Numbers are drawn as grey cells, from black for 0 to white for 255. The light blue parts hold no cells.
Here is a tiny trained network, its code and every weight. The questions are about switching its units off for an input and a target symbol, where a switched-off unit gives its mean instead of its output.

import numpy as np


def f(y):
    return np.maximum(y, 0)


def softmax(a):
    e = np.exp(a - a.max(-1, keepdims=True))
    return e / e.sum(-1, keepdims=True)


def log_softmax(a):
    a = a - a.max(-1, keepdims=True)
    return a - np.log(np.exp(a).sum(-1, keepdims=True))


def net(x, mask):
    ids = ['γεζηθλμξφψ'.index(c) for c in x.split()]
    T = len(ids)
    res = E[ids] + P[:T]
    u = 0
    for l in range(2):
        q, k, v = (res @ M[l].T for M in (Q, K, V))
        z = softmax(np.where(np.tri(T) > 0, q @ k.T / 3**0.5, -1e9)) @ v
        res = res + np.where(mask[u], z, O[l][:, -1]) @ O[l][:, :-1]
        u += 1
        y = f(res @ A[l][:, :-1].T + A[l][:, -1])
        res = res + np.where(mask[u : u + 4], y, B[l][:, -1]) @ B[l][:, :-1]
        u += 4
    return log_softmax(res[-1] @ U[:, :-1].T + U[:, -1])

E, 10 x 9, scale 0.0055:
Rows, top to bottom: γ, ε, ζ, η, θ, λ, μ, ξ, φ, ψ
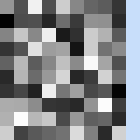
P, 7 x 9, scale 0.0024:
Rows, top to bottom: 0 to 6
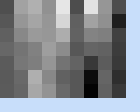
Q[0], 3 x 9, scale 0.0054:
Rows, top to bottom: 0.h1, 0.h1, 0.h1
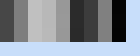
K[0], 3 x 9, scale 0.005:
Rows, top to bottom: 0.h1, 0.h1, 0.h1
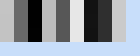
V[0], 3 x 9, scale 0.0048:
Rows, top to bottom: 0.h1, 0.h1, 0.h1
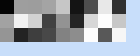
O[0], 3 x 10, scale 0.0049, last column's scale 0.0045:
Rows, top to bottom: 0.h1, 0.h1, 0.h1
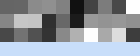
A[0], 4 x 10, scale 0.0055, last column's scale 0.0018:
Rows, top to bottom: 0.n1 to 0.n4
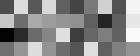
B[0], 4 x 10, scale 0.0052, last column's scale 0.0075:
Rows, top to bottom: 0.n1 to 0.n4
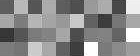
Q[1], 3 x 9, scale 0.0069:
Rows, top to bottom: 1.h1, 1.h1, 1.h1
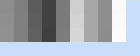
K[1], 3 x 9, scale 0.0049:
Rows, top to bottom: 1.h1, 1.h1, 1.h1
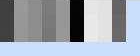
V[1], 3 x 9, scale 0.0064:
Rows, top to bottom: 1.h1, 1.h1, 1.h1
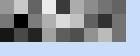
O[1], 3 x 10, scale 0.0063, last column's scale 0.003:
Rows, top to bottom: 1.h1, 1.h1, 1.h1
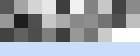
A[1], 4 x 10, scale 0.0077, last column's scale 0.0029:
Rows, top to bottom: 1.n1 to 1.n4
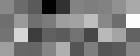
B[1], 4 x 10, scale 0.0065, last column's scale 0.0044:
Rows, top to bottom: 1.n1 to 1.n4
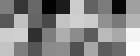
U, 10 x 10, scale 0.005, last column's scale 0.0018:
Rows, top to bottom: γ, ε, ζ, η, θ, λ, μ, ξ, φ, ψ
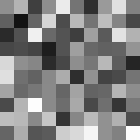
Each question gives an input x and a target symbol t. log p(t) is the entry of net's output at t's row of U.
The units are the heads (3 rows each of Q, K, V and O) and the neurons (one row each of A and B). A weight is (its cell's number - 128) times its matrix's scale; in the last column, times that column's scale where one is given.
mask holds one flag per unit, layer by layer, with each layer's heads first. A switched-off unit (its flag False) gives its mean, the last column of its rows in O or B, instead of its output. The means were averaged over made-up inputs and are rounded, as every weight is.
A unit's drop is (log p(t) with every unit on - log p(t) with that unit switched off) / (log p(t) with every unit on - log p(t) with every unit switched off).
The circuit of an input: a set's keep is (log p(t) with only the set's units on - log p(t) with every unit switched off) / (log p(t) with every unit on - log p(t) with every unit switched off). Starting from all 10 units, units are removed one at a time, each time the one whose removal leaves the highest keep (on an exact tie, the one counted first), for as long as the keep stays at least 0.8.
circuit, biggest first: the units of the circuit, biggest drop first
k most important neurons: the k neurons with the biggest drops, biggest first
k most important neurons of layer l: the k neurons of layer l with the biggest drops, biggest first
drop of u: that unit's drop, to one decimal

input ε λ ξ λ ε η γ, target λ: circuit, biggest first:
[1.h1, 1.n4, 0.n1, 0.n2]
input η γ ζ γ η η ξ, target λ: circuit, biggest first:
[1.h1, 0.n1, 1.n4]
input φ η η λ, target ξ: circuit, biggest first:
[1.h1, 0.h1, 0.n3]
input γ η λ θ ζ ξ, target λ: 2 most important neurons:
[0.n1, 0.n2]
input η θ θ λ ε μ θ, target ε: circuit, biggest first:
[1.h1, 0.h1]
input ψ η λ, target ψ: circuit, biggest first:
[0.h1, 1.n2]
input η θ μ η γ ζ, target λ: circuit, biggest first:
[1.h1, 0.n1, 0.n2]
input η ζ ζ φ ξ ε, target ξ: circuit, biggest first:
[1.h1, 0.n3, 0.h1]
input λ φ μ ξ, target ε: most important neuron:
[0.n4]
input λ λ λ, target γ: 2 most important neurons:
[1.n3, 0.n1]
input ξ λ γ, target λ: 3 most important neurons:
[1.n4, 0.n1, 0.n2]
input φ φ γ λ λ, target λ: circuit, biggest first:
[0.n1, 1.h1, 0.h1, 1.n4]
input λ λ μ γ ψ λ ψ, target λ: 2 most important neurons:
[0.n1, 0.n2]
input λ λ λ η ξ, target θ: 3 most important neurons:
[1.n1, 1.n3, 0.n3]
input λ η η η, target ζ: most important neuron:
[0.n4]
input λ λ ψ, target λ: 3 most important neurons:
[0.n1, 1.n4, 0.n2]
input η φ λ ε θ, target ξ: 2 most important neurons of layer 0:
[0.n3, 0.n2]
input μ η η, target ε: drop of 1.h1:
0.8
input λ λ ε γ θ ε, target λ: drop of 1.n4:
0.3
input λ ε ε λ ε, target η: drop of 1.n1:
0.8
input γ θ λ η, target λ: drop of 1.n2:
0.0
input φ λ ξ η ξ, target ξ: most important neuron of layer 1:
[1.n4]
